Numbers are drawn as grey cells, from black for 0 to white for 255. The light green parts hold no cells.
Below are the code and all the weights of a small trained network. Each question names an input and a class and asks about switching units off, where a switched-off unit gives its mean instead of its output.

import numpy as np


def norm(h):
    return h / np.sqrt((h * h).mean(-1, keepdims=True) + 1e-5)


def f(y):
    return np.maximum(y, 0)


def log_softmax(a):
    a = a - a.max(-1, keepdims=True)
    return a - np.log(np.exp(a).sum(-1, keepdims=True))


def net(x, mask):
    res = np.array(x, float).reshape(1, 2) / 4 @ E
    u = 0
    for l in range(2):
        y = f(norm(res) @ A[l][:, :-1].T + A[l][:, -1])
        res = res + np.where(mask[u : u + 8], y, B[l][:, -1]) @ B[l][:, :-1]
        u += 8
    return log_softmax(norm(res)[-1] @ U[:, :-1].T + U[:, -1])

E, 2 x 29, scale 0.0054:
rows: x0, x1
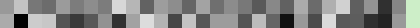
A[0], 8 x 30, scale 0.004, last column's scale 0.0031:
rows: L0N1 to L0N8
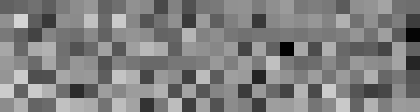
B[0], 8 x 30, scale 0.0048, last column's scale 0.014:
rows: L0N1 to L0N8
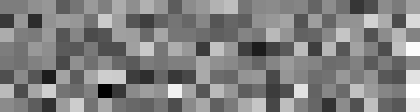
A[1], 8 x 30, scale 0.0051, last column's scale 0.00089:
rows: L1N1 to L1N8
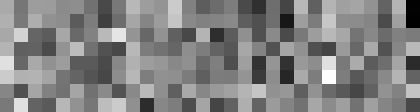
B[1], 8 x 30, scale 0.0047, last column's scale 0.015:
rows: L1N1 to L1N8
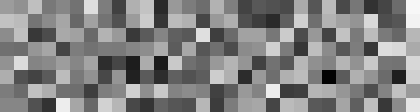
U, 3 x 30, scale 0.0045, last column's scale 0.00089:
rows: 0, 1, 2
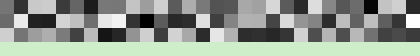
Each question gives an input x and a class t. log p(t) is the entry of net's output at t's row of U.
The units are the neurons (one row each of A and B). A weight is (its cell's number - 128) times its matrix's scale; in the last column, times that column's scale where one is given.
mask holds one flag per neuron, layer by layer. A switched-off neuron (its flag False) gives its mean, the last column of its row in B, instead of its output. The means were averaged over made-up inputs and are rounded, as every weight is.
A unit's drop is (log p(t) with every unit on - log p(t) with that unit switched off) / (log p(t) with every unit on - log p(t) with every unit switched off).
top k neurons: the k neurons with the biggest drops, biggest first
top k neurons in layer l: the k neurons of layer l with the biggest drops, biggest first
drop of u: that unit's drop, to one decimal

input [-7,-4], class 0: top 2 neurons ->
[L0N6 L0N2]
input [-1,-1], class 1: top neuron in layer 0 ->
[L0N7]
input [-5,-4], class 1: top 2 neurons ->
[L0N7 L0N4]
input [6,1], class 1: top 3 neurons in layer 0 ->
[L0N6 L0N8 L0N2]
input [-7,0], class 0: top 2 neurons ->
[L0N4 L0N7]
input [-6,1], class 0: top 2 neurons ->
[L0N7 L0N4]
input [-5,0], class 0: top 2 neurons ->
[L0N4 L0N7]
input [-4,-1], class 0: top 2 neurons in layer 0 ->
[L0N4 L0N7]
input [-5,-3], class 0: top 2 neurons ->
[L0N6 L0N2]
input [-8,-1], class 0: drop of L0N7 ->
0.3
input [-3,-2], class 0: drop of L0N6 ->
1.1
